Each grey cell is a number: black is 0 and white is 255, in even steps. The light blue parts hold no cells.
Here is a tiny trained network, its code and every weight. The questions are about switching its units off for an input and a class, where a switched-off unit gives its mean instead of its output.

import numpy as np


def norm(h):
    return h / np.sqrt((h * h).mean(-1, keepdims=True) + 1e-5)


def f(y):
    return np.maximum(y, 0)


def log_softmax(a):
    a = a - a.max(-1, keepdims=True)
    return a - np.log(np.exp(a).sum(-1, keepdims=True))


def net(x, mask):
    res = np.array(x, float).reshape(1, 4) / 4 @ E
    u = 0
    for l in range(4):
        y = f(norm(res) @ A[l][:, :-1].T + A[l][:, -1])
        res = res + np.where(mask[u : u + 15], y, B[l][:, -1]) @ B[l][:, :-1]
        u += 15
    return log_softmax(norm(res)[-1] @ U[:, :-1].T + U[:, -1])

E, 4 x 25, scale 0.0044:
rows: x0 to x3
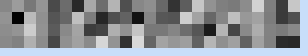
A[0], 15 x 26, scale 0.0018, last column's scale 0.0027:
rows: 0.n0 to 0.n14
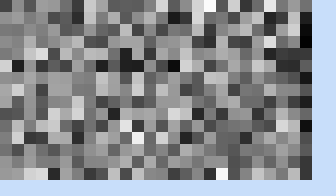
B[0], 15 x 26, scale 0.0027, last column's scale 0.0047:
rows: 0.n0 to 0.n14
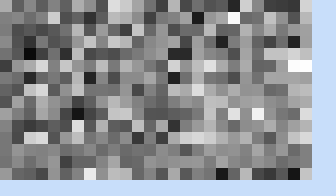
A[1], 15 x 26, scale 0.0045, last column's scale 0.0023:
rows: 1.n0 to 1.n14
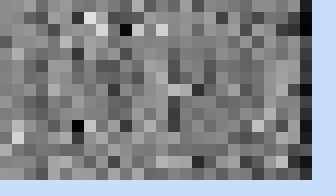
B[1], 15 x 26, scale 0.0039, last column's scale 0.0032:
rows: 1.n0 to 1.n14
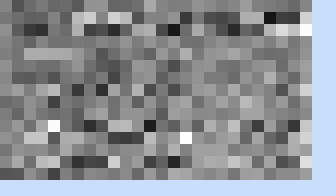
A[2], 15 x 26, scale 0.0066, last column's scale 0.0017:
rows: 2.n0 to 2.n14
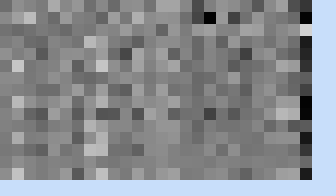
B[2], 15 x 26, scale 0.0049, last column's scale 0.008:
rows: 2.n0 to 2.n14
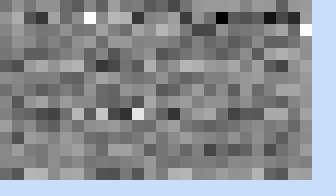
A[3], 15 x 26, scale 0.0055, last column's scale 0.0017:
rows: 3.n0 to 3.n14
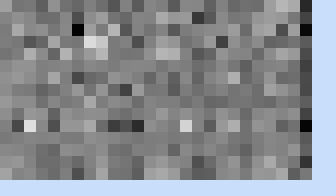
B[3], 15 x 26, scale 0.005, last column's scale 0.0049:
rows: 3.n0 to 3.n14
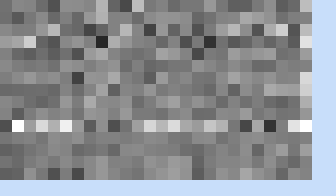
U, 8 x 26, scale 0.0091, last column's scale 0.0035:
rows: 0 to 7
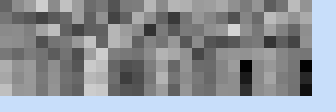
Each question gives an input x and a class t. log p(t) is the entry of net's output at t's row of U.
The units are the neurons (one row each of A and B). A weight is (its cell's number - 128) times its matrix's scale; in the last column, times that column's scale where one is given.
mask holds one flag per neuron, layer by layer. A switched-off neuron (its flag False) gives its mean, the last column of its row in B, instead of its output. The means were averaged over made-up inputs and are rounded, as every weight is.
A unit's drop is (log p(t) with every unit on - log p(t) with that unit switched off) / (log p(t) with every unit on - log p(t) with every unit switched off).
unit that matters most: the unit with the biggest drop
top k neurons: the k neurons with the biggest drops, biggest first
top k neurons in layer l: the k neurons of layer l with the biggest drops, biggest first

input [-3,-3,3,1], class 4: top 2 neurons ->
[0.n7; 0.n11]
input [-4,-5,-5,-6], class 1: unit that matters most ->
0.n5
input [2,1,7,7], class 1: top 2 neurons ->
[1.n2; 0.n0]
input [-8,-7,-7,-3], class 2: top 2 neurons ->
[1.n13; 0.n5]
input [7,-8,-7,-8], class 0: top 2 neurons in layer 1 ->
[1.n2; 1.n11]
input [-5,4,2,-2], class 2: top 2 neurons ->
[0.n11; 1.n11]
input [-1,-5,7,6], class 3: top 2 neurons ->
[2.n1; 0.n14]
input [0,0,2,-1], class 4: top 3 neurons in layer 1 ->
[1.n12; 1.n14; 1.n1]
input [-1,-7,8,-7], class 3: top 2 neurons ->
[2.n1; 0.n5]
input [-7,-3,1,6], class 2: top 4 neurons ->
[1.n13; 1.n7; 0.n9; 0.n10]
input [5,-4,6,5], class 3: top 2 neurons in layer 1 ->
[1.n13; 1.n7]
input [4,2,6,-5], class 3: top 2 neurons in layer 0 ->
[0.n14; 0.n4]
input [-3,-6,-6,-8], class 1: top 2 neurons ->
[2.n9; 0.n5]
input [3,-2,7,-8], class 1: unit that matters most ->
2.n9
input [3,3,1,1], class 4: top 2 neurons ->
[0.n5; 2.n2]
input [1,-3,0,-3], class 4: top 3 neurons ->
[0.n10; 1.n2; 0.n5]
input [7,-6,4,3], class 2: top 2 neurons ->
[1.n10; 0.n5]
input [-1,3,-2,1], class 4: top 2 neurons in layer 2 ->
[2.n2; 2.n5]
